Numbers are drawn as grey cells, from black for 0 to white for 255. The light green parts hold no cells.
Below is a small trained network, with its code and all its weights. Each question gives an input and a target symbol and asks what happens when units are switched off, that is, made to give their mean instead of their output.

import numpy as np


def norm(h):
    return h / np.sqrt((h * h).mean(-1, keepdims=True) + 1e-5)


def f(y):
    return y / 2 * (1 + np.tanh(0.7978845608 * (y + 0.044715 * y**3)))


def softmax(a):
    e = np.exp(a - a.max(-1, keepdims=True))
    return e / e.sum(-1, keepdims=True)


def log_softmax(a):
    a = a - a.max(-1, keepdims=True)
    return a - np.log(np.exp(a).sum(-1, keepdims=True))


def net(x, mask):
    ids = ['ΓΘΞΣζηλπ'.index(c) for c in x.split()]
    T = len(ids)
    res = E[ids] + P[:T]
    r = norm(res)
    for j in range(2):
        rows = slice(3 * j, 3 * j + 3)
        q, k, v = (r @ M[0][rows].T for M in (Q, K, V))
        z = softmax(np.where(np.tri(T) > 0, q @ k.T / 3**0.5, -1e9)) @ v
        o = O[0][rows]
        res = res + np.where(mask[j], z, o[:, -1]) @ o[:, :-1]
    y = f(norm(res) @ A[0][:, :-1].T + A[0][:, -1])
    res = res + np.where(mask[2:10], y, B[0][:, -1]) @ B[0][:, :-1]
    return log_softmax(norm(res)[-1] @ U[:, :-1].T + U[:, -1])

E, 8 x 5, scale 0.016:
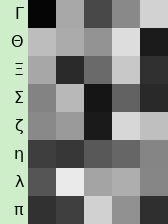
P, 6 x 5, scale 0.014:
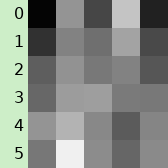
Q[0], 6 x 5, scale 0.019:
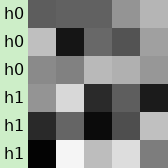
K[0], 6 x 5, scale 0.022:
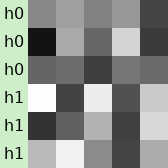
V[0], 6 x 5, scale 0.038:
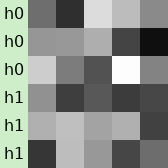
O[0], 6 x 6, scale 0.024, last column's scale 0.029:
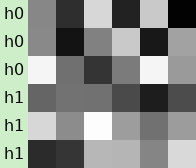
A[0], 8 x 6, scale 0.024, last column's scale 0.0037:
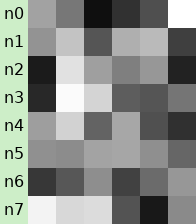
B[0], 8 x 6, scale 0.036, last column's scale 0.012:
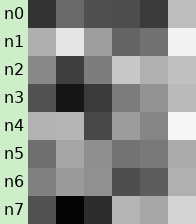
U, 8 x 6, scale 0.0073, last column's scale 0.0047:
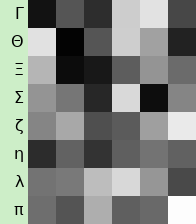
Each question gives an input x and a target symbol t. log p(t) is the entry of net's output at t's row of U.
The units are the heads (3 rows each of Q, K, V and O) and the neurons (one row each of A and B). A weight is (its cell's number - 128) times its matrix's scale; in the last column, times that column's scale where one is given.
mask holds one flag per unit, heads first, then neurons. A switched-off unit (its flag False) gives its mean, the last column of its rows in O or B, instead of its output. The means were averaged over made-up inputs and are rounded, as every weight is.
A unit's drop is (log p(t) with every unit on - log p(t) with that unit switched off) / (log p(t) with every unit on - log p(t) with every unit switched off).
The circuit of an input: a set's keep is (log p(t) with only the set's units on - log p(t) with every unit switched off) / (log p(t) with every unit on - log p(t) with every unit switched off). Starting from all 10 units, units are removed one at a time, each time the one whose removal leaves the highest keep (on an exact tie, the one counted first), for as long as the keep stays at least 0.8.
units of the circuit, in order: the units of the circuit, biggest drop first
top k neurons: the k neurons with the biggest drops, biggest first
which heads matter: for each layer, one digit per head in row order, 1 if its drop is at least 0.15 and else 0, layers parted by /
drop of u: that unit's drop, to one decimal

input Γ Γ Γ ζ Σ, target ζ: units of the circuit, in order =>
[h0]
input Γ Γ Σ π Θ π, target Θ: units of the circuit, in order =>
[n7 h1]
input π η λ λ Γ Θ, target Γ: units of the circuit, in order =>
[h0 n3]
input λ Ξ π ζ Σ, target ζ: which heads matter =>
10
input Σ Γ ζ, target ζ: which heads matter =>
10
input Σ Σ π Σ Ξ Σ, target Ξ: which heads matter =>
11
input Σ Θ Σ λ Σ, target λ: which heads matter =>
01
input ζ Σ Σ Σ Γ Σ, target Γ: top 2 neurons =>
[n2 n3]
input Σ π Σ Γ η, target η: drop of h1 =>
0.8
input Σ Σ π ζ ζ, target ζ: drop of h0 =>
0.2
